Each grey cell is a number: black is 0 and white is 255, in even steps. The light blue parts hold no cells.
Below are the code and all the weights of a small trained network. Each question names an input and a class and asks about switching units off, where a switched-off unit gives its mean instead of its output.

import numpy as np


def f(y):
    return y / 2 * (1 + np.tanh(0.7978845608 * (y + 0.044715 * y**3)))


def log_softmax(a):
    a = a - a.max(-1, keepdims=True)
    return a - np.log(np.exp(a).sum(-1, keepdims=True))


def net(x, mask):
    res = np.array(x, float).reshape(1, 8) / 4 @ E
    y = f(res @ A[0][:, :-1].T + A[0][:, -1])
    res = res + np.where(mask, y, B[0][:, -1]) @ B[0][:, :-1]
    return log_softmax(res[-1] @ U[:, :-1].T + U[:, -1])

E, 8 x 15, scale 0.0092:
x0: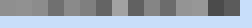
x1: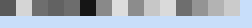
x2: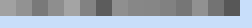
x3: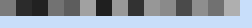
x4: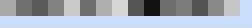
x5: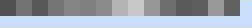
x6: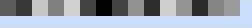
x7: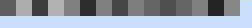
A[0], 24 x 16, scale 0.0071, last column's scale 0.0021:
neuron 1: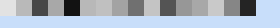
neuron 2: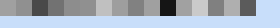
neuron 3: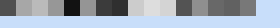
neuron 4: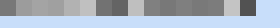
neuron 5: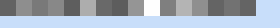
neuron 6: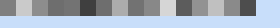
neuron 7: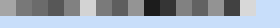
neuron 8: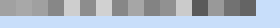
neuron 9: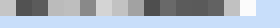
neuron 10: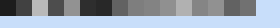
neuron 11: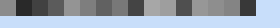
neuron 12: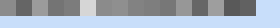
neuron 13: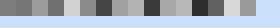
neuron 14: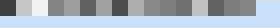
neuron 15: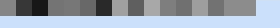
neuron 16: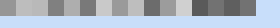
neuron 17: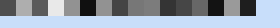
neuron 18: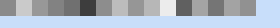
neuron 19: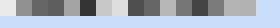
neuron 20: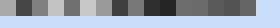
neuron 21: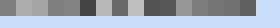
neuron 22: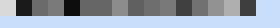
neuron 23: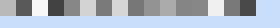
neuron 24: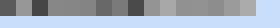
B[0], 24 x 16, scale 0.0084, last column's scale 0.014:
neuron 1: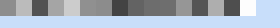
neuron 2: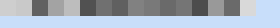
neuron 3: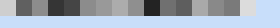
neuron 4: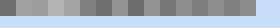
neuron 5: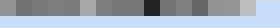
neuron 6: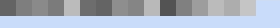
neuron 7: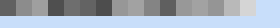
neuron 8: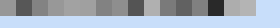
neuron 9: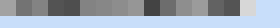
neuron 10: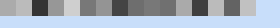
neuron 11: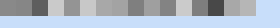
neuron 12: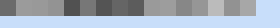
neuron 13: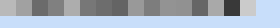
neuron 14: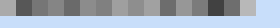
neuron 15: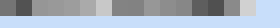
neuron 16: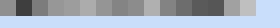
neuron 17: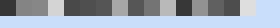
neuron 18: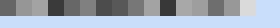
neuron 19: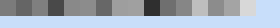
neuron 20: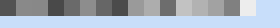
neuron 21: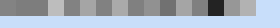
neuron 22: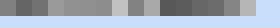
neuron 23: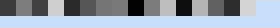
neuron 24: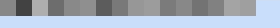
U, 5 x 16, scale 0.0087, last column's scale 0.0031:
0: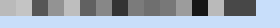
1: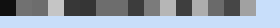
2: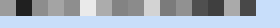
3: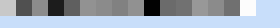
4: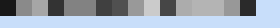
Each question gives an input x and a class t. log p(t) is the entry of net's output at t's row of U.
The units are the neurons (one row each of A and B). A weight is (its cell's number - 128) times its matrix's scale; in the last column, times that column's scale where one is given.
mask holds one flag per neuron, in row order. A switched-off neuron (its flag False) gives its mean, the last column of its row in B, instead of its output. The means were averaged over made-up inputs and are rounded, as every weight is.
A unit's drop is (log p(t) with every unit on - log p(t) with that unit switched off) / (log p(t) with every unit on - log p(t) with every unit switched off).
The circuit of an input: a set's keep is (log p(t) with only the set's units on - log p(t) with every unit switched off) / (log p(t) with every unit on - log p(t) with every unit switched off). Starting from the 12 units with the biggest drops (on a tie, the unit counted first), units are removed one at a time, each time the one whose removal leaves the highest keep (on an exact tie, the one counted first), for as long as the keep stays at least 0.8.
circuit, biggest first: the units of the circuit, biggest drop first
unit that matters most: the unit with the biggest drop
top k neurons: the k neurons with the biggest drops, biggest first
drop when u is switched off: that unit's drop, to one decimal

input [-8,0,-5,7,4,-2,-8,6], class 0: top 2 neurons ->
[neuron 2; neuron 1]
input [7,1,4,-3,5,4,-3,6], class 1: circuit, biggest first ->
[neuron 17]
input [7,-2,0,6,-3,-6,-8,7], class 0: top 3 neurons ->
[neuron 2; neuron 1; neuron 23]
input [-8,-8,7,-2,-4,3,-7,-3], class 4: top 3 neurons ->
[neuron 20; neuron 7; neuron 10]
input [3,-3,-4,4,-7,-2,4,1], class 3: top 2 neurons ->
[neuron 3; neuron 1]
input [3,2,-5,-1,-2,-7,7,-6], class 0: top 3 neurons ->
[neuron 10; neuron 13; neuron 17]
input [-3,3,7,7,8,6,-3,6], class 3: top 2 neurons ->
[neuron 9; neuron 19]
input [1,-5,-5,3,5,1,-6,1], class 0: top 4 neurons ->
[neuron 2; neuron 1; neuron 3; neuron 18]
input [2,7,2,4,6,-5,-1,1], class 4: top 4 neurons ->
[neuron 6; neuron 3; neuron 18; neuron 5]
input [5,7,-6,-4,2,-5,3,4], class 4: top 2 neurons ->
[neuron 18; neuron 23]
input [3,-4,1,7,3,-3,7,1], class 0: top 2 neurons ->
[neuron 13; neuron 10]
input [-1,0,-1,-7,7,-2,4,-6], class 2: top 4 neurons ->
[neuron 16; neuron 8; neuron 17; neuron 3]
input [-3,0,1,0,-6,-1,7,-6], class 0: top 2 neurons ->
[neuron 10; neuron 17]
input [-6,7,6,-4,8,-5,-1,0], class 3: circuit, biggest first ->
[neuron 19]
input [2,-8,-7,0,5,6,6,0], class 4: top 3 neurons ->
[neuron 20; neuron 7; neuron 1]
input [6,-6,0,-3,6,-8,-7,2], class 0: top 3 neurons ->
[neuron 2; neuron 1; neuron 3]
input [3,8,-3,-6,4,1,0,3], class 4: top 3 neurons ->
[neuron 18; neuron 6; neuron 19]
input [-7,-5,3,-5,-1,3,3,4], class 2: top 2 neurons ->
[neuron 23; neuron 21]
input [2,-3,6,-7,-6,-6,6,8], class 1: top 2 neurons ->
[neuron 17; neuron 1]
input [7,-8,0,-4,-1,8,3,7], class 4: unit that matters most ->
neuron 20
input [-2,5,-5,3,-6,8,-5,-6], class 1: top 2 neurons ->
[neuron 23; neuron 19]
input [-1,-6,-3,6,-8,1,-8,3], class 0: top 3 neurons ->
[neuron 1; neuron 2; neuron 19]
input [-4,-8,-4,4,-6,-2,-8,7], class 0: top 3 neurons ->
[neuron 1; neuron 2; neuron 23]
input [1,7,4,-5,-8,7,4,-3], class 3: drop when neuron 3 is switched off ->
1.7
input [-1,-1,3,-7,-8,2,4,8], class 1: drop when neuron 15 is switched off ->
0.1
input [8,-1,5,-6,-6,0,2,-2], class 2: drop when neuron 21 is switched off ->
0.1
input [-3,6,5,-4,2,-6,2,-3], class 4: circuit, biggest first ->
[neuron 18]
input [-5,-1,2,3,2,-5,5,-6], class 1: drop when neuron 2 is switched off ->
0.4
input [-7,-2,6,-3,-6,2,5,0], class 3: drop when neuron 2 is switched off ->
0.4
